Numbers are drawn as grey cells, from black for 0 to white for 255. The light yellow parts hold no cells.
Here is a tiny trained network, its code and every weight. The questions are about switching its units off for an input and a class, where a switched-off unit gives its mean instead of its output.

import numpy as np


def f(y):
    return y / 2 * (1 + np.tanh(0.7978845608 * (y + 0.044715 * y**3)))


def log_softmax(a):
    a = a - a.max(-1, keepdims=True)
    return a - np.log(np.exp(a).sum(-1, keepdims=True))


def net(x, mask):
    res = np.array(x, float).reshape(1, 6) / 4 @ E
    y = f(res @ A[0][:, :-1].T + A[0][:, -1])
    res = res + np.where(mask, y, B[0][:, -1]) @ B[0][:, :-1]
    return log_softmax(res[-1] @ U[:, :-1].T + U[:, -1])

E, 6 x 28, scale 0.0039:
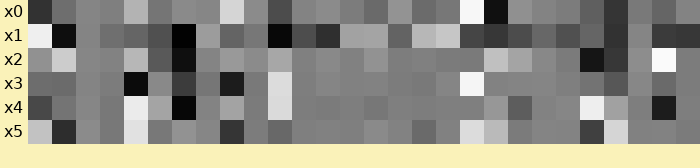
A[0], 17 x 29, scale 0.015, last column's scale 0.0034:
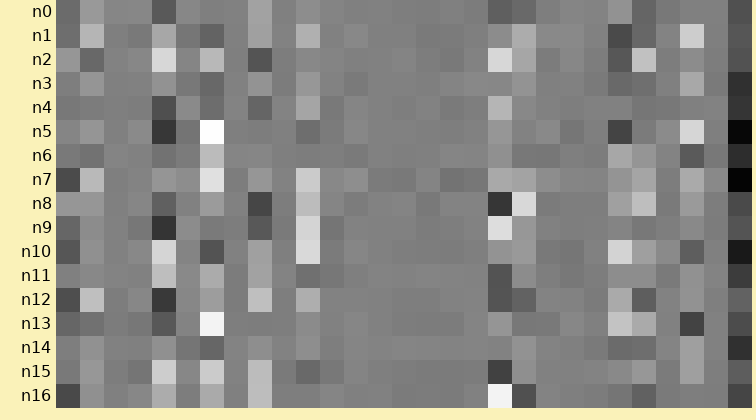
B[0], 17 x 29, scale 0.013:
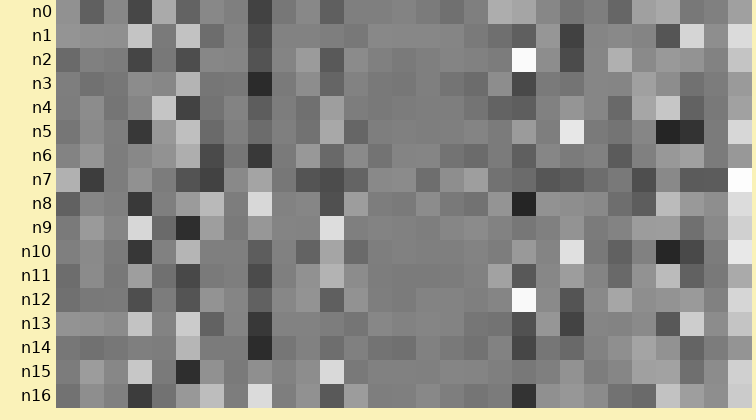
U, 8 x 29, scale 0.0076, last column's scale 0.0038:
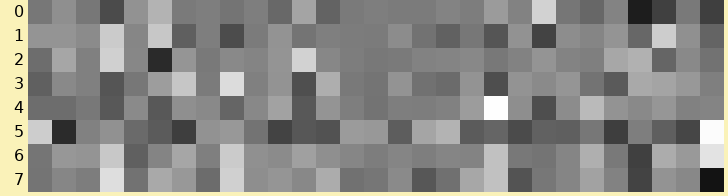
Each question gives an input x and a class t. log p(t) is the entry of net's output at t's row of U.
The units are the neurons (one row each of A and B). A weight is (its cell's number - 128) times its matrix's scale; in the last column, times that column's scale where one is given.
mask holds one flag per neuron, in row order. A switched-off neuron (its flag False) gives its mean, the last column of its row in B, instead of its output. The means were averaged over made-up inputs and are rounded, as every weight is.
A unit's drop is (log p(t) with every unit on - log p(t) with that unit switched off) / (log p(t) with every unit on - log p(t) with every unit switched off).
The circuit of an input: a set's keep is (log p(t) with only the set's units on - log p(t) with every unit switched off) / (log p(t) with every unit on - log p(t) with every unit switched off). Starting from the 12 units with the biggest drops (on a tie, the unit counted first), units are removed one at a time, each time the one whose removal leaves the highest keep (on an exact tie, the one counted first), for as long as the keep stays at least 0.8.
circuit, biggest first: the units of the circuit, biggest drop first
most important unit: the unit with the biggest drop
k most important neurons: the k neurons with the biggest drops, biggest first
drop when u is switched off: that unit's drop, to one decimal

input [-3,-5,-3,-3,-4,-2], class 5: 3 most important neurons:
n7; n10; n16
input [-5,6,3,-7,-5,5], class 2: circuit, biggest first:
n7; n15
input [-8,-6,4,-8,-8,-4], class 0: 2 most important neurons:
n5; n9
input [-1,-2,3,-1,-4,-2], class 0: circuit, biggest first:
n5
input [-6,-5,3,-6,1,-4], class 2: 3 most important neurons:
n15; n11; n16
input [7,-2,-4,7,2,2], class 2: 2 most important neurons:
n9; n8
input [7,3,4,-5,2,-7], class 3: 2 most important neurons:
n16; n2
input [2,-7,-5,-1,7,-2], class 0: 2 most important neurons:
n10; n1
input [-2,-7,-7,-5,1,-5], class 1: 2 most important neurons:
n13; n6
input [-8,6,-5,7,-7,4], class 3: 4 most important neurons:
n8; n10; n7; n15
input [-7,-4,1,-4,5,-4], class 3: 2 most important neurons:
n8; n5
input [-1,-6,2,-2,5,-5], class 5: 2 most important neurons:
n7; n5
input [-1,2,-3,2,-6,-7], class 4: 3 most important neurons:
n12; n10; n0
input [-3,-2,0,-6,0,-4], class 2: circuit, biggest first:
n15
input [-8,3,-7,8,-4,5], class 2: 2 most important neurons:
n9; n1
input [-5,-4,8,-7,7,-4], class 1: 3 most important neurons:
n1; n5; n3
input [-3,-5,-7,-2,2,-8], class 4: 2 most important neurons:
n12; n1
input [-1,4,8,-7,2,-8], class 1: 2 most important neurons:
n1; n2
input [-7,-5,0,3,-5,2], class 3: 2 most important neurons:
n8; n10
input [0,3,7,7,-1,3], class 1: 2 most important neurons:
n1; n15
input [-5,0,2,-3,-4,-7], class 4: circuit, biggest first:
n12
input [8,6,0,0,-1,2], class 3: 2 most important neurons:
n7; n16
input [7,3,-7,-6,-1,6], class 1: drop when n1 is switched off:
-0.1
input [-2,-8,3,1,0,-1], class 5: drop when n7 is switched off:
1.6
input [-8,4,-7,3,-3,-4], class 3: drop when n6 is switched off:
-0.1
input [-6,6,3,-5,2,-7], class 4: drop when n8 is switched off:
0.0
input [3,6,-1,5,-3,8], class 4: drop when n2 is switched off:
0.3
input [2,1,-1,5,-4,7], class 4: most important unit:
n2
